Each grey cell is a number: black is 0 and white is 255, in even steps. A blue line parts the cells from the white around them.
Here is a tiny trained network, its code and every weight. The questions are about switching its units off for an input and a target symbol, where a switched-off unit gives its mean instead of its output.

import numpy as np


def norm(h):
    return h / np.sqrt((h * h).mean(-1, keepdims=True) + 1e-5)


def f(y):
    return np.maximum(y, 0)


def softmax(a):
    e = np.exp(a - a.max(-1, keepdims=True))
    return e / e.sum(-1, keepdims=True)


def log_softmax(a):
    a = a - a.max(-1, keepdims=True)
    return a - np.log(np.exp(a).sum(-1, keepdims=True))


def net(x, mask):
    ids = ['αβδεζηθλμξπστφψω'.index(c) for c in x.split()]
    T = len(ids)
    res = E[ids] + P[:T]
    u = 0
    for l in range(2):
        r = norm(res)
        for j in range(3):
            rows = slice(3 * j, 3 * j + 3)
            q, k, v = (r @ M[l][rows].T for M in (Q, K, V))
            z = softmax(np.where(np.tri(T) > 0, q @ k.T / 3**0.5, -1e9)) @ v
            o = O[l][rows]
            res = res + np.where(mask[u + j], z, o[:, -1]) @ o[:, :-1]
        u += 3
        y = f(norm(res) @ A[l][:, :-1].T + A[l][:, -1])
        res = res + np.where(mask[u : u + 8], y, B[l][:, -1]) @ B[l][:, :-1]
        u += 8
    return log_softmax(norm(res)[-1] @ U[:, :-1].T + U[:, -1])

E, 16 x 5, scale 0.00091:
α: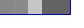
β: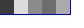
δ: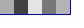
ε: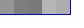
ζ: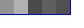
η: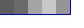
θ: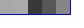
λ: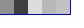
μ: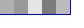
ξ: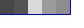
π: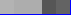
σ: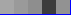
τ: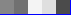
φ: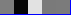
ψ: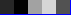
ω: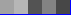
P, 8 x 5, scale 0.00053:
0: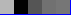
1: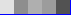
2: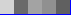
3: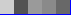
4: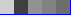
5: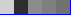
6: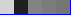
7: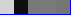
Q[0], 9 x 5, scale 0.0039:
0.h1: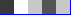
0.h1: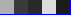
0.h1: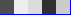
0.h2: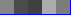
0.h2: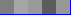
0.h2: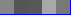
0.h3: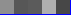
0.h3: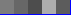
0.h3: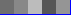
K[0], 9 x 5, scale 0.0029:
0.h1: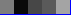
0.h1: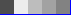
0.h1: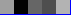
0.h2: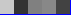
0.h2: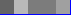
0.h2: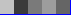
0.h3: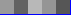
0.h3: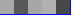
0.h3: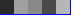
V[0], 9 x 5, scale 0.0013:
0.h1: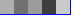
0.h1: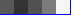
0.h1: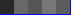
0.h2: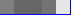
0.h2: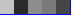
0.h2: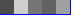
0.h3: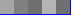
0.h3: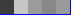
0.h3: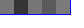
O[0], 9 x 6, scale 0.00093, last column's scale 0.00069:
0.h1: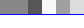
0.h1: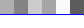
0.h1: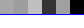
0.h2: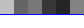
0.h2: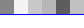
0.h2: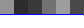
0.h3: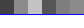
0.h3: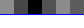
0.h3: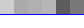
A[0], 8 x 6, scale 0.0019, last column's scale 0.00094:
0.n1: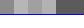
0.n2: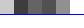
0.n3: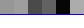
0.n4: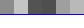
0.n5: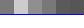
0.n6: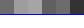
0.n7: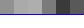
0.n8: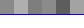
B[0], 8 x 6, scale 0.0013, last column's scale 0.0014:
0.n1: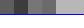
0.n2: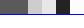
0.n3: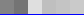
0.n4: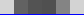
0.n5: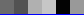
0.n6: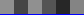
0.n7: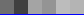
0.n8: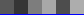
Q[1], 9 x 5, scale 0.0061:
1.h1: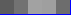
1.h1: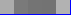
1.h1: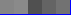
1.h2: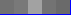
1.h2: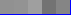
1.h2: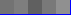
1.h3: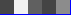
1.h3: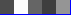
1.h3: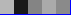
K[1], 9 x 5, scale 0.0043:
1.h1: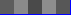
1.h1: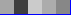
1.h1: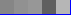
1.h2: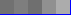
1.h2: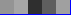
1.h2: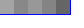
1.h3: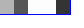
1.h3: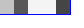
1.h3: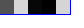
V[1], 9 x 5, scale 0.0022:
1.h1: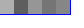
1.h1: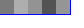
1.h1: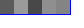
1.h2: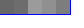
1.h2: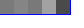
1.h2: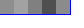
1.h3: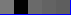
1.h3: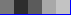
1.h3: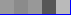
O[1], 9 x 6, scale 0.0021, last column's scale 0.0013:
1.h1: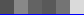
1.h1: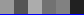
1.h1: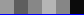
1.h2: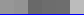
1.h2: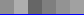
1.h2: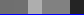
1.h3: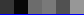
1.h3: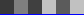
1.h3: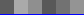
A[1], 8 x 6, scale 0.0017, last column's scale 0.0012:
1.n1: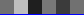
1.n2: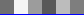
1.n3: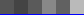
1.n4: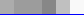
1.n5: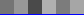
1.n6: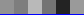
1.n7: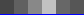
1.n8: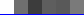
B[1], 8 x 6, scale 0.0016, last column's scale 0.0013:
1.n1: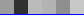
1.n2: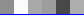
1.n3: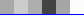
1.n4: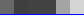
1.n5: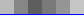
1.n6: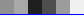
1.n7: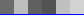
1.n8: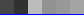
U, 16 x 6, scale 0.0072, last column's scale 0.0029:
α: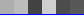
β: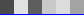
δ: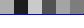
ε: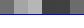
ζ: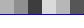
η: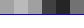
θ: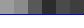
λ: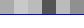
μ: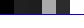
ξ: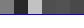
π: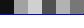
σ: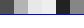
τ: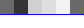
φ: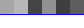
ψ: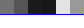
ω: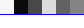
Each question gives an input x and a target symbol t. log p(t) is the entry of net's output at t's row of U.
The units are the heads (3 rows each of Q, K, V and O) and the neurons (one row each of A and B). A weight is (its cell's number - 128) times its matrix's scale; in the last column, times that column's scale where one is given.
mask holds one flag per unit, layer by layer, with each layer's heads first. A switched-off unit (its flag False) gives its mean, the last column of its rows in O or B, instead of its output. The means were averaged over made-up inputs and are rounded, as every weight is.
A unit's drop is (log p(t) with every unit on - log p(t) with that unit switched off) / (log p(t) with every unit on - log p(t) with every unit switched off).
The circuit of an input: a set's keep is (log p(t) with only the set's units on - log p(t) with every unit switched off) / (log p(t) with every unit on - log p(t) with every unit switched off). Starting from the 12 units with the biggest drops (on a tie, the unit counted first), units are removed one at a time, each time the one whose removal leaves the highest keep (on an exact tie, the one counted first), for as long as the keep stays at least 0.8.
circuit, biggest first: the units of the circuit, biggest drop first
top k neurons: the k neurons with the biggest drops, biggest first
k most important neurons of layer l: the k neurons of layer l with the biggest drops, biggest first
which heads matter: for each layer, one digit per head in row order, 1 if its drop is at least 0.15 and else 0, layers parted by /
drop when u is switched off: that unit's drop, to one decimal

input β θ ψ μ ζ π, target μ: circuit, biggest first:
(1.h3, 0.h2)
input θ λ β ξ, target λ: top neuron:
(0.n2)
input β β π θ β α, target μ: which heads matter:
011 / 001
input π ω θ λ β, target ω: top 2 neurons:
(0.n5, 1.n1)
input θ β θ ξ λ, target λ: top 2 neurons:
(0.n2, 0.n3)
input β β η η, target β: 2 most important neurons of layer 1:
(1.n7, 1.n3)
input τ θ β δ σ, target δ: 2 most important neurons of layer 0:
(0.n5, 0.n2)
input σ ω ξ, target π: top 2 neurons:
(0.n3, 0.n2)
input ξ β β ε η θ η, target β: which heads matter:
011 / 000
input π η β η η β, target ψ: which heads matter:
011 / 000
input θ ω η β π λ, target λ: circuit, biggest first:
(1.h3, 0.n2)
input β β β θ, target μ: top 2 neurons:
(0.n4, 0.n2)
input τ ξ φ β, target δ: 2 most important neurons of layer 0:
(0.n4, 0.n5)
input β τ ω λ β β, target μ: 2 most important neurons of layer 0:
(0.n3, 0.n4)
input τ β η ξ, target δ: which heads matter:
111 / 001
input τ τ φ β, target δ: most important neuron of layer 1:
(1.n1)
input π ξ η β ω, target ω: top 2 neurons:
(0.n8, 0.n5)
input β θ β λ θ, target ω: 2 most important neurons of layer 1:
(1.n1, 1.n8)
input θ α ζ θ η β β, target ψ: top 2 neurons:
(0.n2, 0.n4)
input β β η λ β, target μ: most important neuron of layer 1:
(1.n6)
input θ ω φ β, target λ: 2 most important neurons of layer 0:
(0.n2, 0.n8)
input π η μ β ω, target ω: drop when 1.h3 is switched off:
0.5
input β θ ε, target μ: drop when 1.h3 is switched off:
0.9
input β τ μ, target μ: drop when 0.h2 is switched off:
0.7
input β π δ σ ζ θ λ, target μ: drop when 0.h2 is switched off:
0.9
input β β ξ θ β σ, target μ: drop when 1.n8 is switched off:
0.0
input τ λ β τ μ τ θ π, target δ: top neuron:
(0.n5)
